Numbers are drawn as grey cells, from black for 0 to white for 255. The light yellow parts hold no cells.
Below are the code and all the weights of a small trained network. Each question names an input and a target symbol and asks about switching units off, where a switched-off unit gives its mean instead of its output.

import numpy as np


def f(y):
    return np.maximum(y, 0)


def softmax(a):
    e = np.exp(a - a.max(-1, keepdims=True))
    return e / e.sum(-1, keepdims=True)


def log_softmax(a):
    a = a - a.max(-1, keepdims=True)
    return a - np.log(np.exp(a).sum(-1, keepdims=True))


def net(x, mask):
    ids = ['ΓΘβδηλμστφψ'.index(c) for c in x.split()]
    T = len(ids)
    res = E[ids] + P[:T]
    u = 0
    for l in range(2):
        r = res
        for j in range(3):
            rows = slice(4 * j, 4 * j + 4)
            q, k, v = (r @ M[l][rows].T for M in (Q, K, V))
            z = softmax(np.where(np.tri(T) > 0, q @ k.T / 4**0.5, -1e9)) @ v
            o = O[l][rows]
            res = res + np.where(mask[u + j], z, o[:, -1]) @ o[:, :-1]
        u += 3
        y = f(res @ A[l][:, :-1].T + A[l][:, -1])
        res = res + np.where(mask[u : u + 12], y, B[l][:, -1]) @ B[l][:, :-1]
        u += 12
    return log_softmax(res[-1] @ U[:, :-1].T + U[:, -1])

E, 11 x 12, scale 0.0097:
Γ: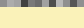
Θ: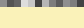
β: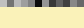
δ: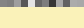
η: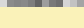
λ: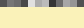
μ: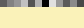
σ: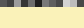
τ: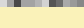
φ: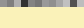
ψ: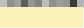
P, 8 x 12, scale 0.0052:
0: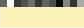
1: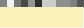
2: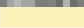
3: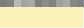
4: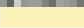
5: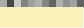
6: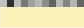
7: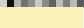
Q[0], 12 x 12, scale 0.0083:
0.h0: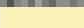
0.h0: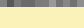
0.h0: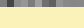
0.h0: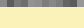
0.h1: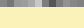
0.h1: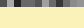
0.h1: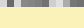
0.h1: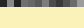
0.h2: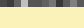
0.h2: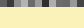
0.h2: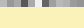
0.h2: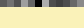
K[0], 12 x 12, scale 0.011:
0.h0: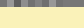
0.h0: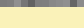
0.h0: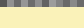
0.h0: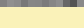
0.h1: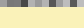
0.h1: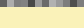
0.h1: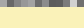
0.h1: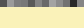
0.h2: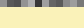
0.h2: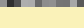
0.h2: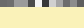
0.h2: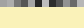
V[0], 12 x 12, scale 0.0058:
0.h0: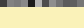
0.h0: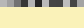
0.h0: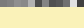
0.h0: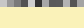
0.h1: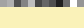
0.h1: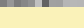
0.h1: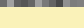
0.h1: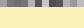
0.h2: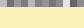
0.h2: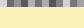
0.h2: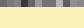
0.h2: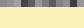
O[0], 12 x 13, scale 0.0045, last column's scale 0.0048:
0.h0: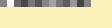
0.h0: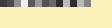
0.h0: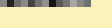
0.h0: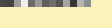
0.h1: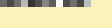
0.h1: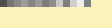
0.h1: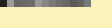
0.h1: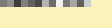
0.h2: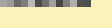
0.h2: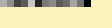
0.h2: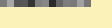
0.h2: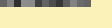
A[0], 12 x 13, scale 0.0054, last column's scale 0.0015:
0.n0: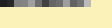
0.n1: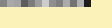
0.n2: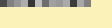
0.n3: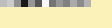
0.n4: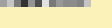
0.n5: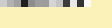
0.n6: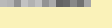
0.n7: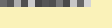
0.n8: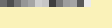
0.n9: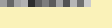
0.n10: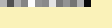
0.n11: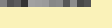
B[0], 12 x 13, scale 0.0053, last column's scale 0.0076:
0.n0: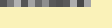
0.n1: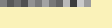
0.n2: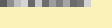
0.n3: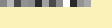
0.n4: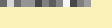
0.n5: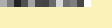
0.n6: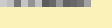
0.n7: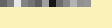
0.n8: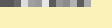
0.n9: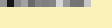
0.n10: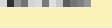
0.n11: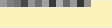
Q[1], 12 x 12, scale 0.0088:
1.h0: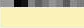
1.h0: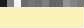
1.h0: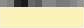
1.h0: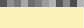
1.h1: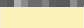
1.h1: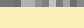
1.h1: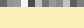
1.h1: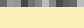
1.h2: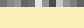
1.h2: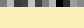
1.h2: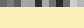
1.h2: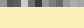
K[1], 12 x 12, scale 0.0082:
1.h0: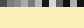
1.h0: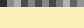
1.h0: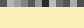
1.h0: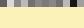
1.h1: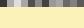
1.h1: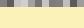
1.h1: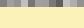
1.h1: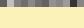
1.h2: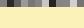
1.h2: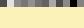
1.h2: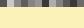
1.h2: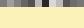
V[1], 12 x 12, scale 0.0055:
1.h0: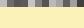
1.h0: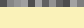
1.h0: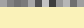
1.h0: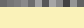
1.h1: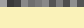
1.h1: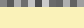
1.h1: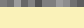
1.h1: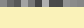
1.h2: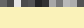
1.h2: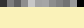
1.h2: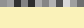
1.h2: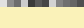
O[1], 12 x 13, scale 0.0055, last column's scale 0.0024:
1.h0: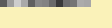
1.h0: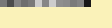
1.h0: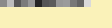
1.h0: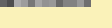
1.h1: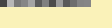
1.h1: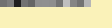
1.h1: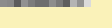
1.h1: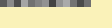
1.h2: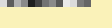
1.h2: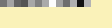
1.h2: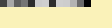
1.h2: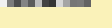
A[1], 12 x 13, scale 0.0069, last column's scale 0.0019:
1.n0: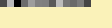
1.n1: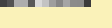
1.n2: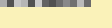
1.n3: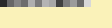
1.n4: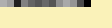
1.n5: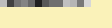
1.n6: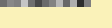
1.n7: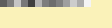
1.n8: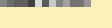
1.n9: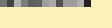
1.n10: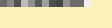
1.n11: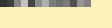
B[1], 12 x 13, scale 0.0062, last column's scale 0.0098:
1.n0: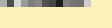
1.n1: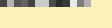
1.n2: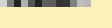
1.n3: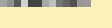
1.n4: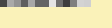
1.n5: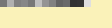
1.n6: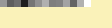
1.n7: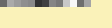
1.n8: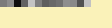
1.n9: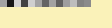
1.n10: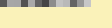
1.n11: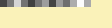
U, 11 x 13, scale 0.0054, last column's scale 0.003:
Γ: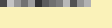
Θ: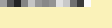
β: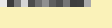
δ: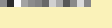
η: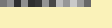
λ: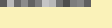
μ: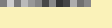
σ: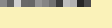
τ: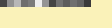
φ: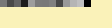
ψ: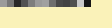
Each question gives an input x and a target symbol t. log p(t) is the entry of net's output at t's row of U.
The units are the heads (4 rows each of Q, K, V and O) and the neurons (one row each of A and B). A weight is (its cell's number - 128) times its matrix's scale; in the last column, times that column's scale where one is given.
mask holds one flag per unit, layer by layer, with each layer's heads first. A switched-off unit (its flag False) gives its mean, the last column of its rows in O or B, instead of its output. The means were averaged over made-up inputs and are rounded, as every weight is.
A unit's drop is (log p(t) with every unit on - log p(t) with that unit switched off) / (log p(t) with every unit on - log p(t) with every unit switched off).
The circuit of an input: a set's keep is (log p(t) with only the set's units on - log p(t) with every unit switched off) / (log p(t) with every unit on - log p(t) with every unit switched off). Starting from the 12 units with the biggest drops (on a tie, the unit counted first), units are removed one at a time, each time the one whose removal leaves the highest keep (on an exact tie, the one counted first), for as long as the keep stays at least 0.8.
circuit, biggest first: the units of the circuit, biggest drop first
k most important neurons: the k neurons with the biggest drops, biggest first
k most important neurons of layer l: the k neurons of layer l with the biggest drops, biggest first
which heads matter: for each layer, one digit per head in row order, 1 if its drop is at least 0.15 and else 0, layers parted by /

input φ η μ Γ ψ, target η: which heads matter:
101 / 001
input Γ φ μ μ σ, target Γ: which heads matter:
001 / 100
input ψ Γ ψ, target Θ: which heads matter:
111 / 110
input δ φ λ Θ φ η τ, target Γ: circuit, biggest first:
(0.h2; 1.n10; 1.h0; 1.n4)
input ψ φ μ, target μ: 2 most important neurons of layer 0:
(0.n2; 0.n5)
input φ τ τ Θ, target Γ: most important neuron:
(1.n10)
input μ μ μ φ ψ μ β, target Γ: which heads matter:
001 / 000
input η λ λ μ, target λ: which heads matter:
100 / 001
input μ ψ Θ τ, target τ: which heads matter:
101 / 001
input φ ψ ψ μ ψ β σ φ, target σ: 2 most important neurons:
(1.n9; 0.n5)
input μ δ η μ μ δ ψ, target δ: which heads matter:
101 / 101
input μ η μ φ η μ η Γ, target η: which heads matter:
101 / 101
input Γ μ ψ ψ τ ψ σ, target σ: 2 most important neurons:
(0.n5; 0.n7)
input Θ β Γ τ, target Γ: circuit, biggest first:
(0.h2; 1.n10; 1.n4; 1.h0)
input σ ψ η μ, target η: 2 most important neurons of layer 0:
(0.n5; 0.n2)
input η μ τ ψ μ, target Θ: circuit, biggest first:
(1.h0; 0.h0; 0.n5; 1.n11)
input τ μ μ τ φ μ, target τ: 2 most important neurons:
(0.n5; 1.n1)
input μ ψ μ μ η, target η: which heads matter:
111 / 101
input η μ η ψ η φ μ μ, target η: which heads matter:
101 / 101
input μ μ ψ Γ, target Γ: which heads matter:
100 / 100
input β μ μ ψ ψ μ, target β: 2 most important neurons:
(0.n5; 1.n2)
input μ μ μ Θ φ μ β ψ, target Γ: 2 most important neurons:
(0.n3; 0.n5)
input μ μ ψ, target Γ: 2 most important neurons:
(0.n3; 0.n4)
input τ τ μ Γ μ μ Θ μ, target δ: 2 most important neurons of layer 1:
(1.n8; 1.n5)
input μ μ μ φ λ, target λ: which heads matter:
011 / 101
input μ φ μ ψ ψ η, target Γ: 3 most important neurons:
(1.n4; 0.n3; 0.n4)
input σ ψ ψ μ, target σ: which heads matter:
100 / 001
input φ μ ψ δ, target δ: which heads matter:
100 / 011
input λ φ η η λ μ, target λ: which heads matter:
101 / 001
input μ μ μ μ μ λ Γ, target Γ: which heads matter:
100 / 000
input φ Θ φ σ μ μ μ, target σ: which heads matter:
101 / 101
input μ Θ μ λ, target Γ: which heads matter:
100 / 100
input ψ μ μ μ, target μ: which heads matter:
111 / 100
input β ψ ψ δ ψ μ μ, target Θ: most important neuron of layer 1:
(1.n0)
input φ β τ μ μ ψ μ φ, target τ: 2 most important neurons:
(0.n8; 1.n1)
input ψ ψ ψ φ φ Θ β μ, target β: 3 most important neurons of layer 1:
(1.n2; 1.n10; 1.n5)
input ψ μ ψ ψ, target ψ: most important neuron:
(1.n2)
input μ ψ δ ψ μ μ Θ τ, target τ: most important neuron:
(0.n8)
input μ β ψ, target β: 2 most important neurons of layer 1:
(1.n2; 1.n4)
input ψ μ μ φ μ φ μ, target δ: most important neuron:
(0.n5)
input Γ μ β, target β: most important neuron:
(0.n5)
